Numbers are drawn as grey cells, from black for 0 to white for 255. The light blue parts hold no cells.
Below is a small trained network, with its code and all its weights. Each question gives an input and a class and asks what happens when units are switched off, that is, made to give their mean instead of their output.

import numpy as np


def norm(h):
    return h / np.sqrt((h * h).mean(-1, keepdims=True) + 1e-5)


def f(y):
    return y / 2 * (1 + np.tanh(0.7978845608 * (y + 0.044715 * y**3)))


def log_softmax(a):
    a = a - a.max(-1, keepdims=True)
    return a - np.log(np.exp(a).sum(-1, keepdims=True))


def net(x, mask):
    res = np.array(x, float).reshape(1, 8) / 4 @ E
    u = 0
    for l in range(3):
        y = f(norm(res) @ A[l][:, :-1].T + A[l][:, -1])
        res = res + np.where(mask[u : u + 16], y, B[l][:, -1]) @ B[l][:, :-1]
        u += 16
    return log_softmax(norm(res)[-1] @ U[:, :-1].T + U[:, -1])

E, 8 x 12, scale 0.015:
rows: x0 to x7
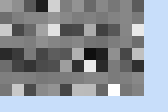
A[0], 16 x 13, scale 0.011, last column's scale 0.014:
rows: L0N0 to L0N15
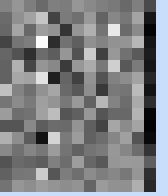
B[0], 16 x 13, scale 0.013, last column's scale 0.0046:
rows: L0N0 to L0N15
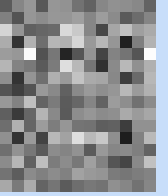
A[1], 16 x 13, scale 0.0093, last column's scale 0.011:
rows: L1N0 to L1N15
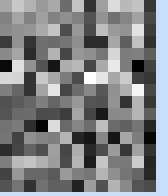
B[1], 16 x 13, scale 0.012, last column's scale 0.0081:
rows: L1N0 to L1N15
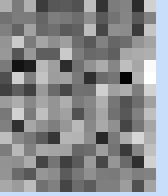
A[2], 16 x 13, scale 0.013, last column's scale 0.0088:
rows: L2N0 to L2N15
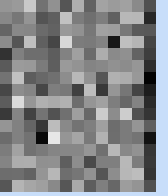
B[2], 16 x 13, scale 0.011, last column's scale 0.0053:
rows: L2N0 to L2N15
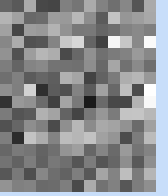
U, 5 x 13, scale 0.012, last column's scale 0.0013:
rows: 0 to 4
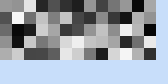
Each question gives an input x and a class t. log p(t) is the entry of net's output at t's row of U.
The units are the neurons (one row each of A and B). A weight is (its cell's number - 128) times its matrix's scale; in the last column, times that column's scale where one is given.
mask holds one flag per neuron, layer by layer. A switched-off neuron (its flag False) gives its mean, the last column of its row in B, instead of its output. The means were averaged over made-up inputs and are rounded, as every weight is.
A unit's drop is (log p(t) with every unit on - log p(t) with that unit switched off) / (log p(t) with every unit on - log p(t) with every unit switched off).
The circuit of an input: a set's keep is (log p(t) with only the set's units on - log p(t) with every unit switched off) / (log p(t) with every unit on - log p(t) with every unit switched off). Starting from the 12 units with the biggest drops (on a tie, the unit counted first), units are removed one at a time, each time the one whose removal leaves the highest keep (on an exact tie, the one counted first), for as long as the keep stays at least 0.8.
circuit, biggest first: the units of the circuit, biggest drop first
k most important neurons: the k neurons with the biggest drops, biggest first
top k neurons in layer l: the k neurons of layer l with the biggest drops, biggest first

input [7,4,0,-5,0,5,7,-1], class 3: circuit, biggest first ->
(L0N11)
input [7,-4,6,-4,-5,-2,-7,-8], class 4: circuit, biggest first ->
(L1N11, L2N3)
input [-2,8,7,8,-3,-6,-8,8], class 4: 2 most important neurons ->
(L0N2, L1N5)
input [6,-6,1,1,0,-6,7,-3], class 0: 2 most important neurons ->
(L1N13, L1N0)
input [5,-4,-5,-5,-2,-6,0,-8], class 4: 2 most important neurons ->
(L1N11, L2N3)
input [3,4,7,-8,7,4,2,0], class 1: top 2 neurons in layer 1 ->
(L1N9, L1N12)
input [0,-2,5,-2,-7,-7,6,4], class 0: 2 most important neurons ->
(L1N0, L1N2)
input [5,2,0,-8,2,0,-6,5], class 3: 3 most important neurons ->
(L0N11, L2N11, L1N11)
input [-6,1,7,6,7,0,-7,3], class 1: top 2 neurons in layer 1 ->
(L1N12, L1N5)
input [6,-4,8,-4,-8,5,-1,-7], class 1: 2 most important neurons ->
(L1N6, L1N5)
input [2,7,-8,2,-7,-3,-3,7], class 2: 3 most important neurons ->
(L1N5, L2N9, L0N13)
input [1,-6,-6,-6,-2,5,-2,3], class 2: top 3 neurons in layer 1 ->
(L1N5, L1N0, L1N13)
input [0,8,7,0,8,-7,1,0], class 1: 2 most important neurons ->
(L1N12, L1N9)
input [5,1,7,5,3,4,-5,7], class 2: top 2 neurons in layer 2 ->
(L2N14, L2N3)
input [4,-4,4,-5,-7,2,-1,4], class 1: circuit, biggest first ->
(L1N6)
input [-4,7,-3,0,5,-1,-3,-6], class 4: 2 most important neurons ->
(L1N11, L2N3)
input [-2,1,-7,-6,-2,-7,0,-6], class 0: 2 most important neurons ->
(L1N13, L1N0)
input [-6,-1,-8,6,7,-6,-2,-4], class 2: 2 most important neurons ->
(L1N5, L1N6)
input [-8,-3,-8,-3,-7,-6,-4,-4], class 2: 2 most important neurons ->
(L1N5, L2N9)
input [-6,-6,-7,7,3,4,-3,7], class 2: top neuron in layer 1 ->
(L1N5)
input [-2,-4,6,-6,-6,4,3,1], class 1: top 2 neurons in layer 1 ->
(L1N6, L1N5)
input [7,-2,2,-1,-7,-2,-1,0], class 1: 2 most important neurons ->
(L1N6, L2N8)
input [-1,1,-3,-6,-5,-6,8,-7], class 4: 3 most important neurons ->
(L2N3, L1N11, L0N4)
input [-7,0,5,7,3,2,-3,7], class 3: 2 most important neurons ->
(L0N3, L0N6)
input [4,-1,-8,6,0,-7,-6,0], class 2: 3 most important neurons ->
(L1N5, L2N9, L0N4)
